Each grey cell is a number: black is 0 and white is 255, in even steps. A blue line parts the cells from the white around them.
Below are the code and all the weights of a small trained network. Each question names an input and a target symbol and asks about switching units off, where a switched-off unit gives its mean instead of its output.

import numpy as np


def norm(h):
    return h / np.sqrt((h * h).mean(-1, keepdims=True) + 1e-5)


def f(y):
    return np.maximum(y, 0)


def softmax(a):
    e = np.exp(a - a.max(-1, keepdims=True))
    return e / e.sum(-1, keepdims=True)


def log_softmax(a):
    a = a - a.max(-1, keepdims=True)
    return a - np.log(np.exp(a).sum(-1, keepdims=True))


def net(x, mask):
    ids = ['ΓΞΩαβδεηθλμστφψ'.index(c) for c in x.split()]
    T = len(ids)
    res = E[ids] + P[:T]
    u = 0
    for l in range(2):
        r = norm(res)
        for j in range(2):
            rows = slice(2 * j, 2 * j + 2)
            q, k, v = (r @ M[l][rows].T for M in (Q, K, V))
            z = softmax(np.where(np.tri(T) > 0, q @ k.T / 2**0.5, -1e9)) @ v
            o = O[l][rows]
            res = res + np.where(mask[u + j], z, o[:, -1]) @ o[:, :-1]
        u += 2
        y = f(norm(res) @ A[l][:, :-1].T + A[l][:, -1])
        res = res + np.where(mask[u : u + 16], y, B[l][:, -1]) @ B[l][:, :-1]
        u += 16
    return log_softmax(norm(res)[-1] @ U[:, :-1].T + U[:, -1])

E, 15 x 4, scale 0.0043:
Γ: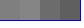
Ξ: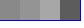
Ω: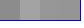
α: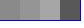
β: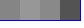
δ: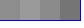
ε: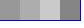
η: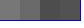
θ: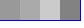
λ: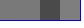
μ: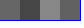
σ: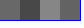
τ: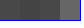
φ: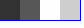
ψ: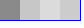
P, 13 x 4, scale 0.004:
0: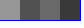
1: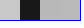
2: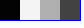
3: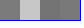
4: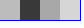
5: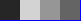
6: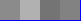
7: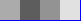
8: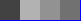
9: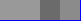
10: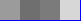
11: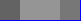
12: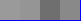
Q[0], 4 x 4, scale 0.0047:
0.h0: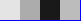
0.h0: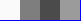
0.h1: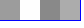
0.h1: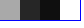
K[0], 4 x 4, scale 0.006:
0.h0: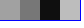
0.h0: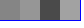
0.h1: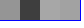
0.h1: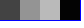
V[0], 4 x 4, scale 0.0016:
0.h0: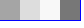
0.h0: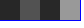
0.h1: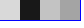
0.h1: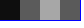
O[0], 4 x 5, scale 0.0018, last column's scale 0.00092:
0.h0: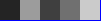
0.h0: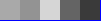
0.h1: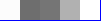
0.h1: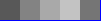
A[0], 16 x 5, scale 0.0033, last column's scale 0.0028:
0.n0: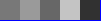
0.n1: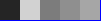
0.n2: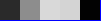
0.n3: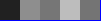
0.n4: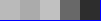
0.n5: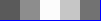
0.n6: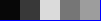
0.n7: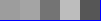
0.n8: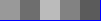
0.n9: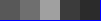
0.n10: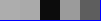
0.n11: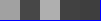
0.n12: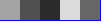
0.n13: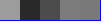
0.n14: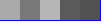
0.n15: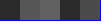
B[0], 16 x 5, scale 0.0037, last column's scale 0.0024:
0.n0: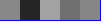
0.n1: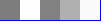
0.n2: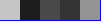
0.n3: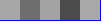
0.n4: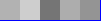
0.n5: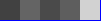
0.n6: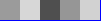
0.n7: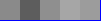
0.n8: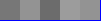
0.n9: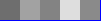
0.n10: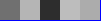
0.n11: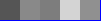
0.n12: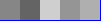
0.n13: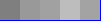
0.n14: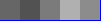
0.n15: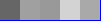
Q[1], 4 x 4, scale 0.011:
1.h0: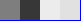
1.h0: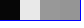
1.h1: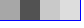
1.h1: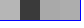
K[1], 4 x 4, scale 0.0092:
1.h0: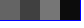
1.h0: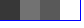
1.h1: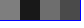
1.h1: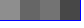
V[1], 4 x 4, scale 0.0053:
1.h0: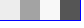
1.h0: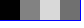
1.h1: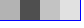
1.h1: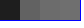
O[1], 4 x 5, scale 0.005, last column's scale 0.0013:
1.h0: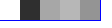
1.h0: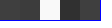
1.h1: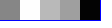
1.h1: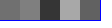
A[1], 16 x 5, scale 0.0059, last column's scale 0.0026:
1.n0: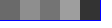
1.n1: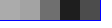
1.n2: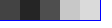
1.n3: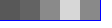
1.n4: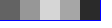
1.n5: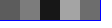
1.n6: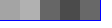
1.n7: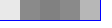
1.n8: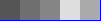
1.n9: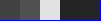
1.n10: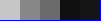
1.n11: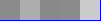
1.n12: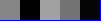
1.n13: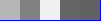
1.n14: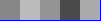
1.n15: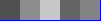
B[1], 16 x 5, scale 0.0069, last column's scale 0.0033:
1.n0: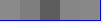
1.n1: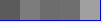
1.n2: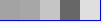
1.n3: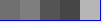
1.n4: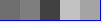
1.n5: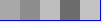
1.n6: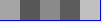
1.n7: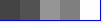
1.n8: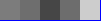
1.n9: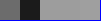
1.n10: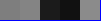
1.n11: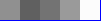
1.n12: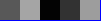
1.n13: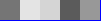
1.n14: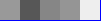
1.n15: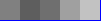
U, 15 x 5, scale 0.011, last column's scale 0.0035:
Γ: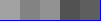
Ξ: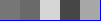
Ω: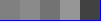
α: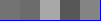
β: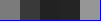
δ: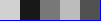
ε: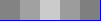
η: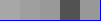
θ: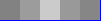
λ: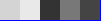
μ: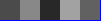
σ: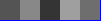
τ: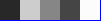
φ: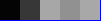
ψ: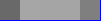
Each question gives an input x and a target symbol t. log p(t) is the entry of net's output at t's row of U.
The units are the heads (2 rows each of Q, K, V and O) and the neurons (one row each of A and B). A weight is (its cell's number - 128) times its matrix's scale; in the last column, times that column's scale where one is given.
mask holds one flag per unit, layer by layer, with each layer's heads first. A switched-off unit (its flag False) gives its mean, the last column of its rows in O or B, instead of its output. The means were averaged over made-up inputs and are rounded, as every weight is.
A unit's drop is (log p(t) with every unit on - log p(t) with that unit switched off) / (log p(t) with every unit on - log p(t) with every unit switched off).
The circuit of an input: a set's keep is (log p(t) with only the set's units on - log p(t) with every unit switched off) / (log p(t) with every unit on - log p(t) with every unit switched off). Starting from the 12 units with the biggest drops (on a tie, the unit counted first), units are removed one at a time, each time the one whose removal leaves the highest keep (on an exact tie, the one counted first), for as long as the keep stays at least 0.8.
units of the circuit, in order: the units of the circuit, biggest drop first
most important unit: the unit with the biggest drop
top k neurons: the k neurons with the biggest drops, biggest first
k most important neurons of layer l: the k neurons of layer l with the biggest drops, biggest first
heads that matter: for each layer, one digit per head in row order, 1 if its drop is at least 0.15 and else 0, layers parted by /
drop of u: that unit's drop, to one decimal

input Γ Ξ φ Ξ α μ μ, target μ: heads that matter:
00 / 00
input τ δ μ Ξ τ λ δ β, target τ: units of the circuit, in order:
1.h0
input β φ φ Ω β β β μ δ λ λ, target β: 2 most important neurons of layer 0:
0.n1, 0.n6
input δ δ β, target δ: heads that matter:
00 / 11
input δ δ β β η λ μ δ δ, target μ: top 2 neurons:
1.n2, 0.n1
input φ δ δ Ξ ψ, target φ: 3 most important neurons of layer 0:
0.n5, 0.n2, 0.n1
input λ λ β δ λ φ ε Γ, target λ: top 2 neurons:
0.n1, 0.n6
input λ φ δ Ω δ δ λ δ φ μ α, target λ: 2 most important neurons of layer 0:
0.n1, 0.n6
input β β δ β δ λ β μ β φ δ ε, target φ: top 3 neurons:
0.n5, 0.n6, 0.n2
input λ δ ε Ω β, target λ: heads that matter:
10 / 10
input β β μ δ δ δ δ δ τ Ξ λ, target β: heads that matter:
01 / 10
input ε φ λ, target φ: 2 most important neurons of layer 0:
0.n10, 0.n3
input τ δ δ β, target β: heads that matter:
00 / 01
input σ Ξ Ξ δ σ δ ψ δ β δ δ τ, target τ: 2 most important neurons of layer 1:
1.n5, 1.n4
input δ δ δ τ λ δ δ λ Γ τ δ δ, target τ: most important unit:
1.h0
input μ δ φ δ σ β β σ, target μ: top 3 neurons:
0.n13, 0.n1, 0.n15
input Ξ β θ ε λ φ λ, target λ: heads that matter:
00 / 00
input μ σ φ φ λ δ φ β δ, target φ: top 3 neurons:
0.n6, 0.n5, 0.n12
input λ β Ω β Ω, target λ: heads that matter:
00 / 10
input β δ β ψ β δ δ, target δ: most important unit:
0.n10
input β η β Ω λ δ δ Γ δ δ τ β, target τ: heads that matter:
01 / 10
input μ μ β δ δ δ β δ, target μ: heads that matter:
00 / 01
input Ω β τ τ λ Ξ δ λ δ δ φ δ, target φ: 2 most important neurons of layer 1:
1.n8, 1.n1
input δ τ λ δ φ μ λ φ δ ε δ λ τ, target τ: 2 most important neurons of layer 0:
0.n15, 0.n13
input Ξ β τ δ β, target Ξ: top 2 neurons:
0.n5, 0.n1
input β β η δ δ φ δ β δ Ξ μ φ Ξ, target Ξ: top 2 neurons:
1.n13, 1.n7
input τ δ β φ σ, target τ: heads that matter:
00 / 11
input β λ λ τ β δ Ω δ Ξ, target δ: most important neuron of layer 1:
1.n14
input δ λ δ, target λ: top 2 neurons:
0.n1, 1.n7
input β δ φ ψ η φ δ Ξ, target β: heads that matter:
00 / 01
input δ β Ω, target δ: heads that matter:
00 / 11
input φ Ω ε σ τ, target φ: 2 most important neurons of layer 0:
0.n5, 0.n2
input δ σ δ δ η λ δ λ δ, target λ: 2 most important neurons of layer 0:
0.n1, 0.n10
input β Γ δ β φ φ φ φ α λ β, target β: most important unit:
0.n1
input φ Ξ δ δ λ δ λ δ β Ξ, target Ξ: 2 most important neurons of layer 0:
0.n5, 0.n6
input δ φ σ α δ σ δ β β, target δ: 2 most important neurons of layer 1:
1.n14, 1.n7
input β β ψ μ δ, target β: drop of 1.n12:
0.5
